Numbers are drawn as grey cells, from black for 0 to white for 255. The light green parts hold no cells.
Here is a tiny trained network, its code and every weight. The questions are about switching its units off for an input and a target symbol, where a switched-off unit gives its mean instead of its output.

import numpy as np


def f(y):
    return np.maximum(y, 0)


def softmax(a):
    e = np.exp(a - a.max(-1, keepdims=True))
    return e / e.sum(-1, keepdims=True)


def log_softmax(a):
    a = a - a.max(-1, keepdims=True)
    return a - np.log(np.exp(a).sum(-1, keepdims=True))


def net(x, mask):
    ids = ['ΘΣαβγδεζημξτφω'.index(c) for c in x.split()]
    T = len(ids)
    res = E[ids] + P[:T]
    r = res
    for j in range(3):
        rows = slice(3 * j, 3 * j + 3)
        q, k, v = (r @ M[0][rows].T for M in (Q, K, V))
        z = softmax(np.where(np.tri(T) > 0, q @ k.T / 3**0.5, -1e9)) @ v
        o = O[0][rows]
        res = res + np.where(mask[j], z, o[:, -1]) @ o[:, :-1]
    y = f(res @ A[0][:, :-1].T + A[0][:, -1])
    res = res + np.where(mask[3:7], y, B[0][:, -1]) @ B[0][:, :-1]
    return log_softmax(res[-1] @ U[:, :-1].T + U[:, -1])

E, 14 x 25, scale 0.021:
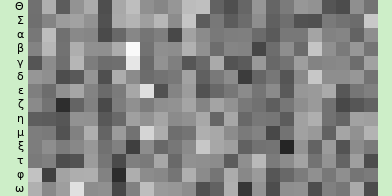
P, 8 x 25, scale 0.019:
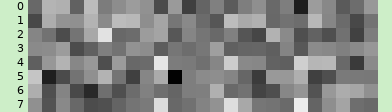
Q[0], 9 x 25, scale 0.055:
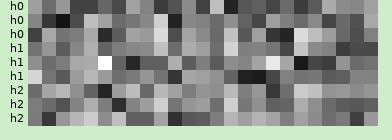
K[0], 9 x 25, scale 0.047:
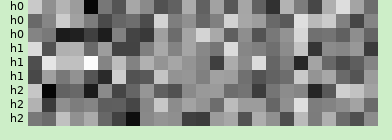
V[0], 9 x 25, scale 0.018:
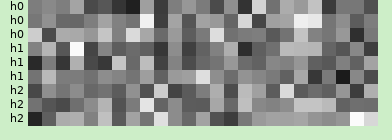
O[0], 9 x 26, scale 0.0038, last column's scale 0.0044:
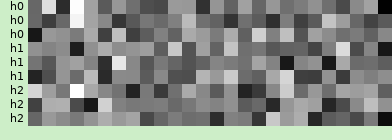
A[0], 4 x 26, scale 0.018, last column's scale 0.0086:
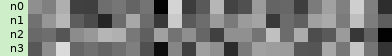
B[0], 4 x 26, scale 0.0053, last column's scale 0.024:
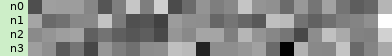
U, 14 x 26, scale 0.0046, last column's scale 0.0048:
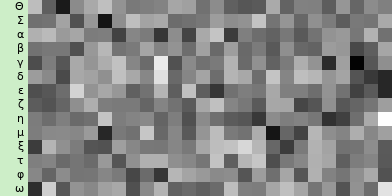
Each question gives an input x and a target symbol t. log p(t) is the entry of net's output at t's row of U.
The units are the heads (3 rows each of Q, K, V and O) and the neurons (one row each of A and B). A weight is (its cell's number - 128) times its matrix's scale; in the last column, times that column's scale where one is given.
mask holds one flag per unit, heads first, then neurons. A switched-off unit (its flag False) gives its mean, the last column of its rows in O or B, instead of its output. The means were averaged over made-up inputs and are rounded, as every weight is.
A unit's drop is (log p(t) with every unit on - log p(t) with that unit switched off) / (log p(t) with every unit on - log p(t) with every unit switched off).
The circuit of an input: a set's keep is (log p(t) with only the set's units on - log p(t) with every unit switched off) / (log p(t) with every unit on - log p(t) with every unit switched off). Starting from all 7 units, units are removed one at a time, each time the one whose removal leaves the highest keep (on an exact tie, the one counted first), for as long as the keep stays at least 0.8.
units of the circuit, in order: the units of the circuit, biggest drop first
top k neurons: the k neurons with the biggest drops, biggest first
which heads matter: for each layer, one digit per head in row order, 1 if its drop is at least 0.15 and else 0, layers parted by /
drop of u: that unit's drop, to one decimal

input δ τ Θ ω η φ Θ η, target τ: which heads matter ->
010
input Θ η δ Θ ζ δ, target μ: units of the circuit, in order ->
(h2)
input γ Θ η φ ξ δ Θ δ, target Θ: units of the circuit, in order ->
(n1; h2; h1)
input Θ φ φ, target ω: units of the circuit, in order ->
(h0; h1)
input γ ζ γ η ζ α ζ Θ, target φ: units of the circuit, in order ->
(h2; n1)
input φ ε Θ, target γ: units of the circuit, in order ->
(h2; h1; h0)
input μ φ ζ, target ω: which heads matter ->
110
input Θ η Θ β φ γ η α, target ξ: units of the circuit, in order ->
(h2; n2; n1)
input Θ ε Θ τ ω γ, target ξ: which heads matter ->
101
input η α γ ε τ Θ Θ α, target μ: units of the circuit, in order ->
(h2; n1)
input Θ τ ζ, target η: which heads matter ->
101
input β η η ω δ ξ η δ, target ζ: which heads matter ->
011
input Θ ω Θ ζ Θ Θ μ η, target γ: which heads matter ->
011
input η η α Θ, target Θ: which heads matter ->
001
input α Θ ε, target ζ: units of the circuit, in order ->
(h1)
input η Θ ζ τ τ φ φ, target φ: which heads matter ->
101
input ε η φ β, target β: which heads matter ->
110
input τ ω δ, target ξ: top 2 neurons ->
(n2; n1)
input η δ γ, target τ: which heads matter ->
001
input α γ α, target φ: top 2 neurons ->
(n2; n0)
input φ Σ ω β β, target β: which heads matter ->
010
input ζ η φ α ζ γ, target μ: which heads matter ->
001
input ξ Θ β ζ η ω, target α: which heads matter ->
001
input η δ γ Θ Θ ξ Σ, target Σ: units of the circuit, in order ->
(h0)
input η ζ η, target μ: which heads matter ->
001
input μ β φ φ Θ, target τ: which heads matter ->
010
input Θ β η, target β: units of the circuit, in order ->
(h0)
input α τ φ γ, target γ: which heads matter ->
100
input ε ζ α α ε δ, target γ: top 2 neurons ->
(n2; n1)
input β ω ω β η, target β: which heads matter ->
010
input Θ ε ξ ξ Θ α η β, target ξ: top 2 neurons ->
(n2; n1)
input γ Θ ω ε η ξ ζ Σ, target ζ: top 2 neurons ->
(n1; n3)
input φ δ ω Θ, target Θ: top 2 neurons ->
(n3; n1)
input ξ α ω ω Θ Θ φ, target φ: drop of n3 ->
0.2
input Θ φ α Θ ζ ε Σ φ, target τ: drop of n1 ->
0.2
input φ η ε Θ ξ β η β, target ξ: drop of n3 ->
0.0
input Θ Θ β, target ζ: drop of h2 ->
0.1
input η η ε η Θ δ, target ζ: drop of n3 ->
0.1
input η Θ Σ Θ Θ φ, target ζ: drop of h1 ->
0.7
